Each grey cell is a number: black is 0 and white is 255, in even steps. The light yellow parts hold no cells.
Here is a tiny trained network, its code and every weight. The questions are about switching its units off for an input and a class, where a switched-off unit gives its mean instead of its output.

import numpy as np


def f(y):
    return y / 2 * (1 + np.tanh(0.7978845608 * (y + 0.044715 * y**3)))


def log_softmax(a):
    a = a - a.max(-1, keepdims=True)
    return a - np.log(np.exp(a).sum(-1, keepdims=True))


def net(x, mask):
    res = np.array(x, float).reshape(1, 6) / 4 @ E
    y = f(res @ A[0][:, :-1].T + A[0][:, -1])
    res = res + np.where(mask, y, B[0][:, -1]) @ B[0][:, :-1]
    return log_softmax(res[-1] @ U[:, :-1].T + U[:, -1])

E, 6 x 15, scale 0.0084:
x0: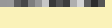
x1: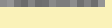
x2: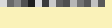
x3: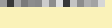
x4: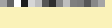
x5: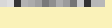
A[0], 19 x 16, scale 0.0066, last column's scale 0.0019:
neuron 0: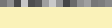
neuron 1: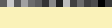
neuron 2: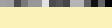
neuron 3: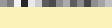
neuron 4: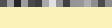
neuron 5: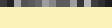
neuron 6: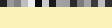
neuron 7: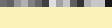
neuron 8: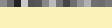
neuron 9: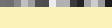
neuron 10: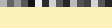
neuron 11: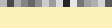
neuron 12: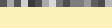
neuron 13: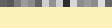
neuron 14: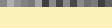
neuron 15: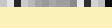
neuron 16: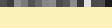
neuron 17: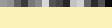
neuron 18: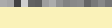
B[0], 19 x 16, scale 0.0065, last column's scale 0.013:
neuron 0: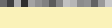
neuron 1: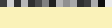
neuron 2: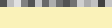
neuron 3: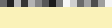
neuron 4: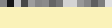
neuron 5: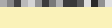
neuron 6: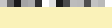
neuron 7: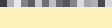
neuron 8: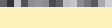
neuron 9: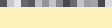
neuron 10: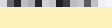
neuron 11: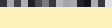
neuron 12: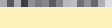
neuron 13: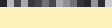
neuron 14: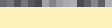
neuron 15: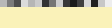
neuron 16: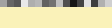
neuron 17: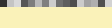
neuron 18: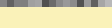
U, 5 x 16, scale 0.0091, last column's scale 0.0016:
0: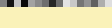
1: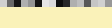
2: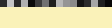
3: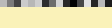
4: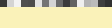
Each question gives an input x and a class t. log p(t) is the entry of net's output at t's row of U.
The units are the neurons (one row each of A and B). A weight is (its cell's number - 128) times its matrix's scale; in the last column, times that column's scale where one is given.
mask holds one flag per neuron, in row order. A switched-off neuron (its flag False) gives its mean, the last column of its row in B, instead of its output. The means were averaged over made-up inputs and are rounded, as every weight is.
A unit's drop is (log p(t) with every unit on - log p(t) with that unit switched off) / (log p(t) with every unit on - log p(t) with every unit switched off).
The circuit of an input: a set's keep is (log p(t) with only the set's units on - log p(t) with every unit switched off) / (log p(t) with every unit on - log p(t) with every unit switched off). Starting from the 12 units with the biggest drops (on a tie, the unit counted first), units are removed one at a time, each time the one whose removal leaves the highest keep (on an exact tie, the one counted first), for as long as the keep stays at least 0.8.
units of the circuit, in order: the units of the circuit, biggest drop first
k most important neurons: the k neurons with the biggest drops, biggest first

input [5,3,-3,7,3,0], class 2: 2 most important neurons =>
[neuron 11; neuron 13]
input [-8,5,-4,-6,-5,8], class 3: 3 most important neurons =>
[neuron 15; neuron 18; neuron 17]
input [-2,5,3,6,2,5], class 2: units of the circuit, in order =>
[neuron 11]
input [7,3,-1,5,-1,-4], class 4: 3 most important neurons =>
[neuron 17; neuron 2; neuron 1]
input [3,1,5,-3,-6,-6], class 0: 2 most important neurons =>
[neuron 4; neuron 15]
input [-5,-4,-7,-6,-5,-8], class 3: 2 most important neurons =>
[neuron 16; neuron 5]
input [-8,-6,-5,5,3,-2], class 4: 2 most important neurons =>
[neuron 7; neuron 9]
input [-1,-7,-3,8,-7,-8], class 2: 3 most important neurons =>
[neuron 13; neuron 11; neuron 15]
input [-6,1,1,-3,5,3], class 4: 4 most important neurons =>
[neuron 7; neuron 9; neuron 4; neuron 12]
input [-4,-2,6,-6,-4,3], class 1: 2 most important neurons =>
[neuron 10; neuron 11]
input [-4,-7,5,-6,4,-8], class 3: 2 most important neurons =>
[neuron 5; neuron 16]
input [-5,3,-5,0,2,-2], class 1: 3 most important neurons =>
[neuron 6; neuron 17; neuron 2]
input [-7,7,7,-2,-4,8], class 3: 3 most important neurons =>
[neuron 15; neuron 6; neuron 18]
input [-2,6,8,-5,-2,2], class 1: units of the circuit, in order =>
[neuron 10]
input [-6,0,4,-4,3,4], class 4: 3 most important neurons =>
[neuron 6; neuron 7; neuron 9]
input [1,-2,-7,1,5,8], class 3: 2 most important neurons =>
[neuron 15; neuron 10]
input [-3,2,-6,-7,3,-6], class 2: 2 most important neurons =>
[neuron 1; neuron 10]
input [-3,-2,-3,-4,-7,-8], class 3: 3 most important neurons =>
[neuron 16; neuron 5; neuron 3]
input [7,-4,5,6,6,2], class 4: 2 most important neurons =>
[neuron 17; neuron 2]
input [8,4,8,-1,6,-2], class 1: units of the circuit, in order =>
[neuron 10]
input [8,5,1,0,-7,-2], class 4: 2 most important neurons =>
[neuron 17; neuron 2]
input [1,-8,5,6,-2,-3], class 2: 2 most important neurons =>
[neuron 11; neuron 6]
